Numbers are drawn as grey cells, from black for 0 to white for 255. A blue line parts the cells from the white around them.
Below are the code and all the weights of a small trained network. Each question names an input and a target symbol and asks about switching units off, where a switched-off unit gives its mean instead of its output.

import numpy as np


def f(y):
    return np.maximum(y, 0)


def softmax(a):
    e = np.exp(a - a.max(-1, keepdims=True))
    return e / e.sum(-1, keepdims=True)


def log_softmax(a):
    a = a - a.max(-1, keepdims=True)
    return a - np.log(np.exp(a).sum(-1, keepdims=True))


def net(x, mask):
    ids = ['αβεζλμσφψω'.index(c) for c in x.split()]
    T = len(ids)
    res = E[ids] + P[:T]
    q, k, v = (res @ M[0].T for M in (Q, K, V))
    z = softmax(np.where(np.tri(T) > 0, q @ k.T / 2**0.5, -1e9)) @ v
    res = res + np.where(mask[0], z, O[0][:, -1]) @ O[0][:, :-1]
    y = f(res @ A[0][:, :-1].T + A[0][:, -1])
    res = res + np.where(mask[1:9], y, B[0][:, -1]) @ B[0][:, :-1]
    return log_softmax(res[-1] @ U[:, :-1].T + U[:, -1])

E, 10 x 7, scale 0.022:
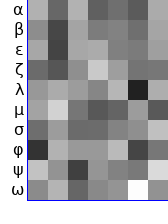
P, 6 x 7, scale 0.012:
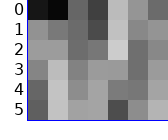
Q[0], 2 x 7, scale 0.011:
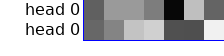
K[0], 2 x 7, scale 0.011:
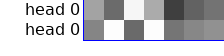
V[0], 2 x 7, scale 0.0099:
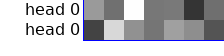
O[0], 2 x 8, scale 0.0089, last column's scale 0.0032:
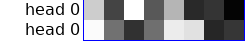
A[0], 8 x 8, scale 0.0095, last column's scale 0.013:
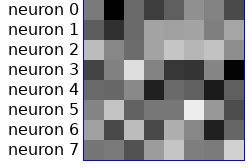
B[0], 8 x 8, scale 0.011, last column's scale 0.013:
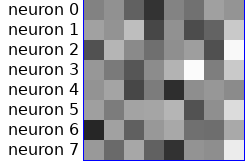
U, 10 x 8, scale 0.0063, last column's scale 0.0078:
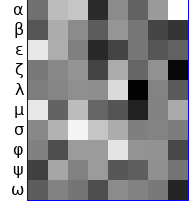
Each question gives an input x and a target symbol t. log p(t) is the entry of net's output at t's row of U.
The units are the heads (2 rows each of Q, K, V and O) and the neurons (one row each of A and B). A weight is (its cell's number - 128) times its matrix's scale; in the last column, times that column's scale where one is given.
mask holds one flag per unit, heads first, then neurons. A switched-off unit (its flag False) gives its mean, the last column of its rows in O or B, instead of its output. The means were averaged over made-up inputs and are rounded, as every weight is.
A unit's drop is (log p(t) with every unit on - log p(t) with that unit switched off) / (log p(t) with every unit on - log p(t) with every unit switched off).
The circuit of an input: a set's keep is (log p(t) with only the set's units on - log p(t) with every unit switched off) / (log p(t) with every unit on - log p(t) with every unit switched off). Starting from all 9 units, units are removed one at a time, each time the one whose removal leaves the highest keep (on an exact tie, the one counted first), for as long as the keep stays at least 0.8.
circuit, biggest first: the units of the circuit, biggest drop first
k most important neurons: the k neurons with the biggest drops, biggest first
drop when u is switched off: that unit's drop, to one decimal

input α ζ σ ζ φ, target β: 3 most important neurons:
[neuron 6; neuron 5; neuron 2]
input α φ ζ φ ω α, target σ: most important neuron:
[neuron 5]
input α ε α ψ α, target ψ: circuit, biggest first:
[head 0; neuron 1]
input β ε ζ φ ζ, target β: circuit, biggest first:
[head 0; neuron 6; neuron 2]
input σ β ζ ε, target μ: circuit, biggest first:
[head 0; neuron 3]
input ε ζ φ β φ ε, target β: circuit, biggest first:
[head 0; neuron 6; neuron 2]
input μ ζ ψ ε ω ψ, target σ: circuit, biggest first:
[neuron 5; head 0]
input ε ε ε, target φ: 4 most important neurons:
[neuron 3; neuron 7; neuron 1; neuron 2]
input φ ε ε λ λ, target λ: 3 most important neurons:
[neuron 6; neuron 3; neuron 2]
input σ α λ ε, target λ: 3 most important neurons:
[neuron 6; neuron 3; neuron 7]
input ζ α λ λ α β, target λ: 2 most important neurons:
[neuron 6; neuron 7]
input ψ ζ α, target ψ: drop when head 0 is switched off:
0.7
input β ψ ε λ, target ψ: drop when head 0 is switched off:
0.7
